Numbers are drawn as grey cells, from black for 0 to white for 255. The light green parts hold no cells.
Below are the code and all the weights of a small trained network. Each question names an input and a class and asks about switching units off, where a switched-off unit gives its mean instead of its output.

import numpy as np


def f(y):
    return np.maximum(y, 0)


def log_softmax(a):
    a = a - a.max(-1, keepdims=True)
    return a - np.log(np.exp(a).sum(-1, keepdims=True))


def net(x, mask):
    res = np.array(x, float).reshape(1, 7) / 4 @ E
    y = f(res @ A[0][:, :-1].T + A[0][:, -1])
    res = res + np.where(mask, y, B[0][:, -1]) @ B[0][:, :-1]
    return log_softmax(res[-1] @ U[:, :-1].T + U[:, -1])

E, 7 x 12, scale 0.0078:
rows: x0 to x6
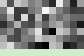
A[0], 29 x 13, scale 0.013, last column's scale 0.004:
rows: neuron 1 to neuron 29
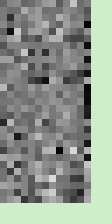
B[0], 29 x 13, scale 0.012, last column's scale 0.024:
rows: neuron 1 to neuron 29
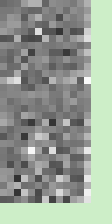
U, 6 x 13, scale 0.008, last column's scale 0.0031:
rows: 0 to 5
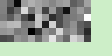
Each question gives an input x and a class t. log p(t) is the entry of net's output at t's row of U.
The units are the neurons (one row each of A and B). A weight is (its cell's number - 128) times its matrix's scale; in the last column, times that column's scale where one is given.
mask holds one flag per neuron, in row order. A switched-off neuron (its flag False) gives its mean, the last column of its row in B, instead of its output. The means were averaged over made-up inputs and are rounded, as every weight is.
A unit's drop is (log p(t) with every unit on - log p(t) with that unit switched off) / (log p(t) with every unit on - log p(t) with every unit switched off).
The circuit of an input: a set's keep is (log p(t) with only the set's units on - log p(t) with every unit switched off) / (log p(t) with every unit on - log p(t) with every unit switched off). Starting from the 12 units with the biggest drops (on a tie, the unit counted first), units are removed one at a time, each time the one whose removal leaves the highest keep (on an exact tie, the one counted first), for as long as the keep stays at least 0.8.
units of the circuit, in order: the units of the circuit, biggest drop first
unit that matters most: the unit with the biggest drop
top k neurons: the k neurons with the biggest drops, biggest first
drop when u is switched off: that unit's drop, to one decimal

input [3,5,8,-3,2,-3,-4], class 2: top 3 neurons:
(neuron 28; neuron 22; neuron 26)
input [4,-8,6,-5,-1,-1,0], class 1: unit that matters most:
neuron 18
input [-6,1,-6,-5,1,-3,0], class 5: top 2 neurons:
(neuron 5; neuron 12)
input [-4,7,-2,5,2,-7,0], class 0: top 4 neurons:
(neuron 12; neuron 18; neuron 24; neuron 27)
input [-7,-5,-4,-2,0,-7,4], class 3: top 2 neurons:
(neuron 29; neuron 6)
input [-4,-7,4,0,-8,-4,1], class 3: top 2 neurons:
(neuron 29; neuron 12)
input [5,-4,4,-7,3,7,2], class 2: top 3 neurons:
(neuron 22; neuron 28; neuron 26)
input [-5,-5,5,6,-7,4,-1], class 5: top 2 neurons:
(neuron 22; neuron 5)
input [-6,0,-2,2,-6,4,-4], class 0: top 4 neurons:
(neuron 12; neuron 26; neuron 28; neuron 6)
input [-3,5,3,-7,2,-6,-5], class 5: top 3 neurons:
(neuron 26; neuron 5; neuron 28)
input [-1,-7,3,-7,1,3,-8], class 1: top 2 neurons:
(neuron 12; neuron 18)
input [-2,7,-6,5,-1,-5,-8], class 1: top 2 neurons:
(neuron 12; neuron 22)
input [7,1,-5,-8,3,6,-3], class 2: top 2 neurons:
(neuron 12; neuron 22)
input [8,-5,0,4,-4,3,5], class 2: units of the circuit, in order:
(neuron 28)
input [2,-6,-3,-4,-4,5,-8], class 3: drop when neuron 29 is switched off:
0.1
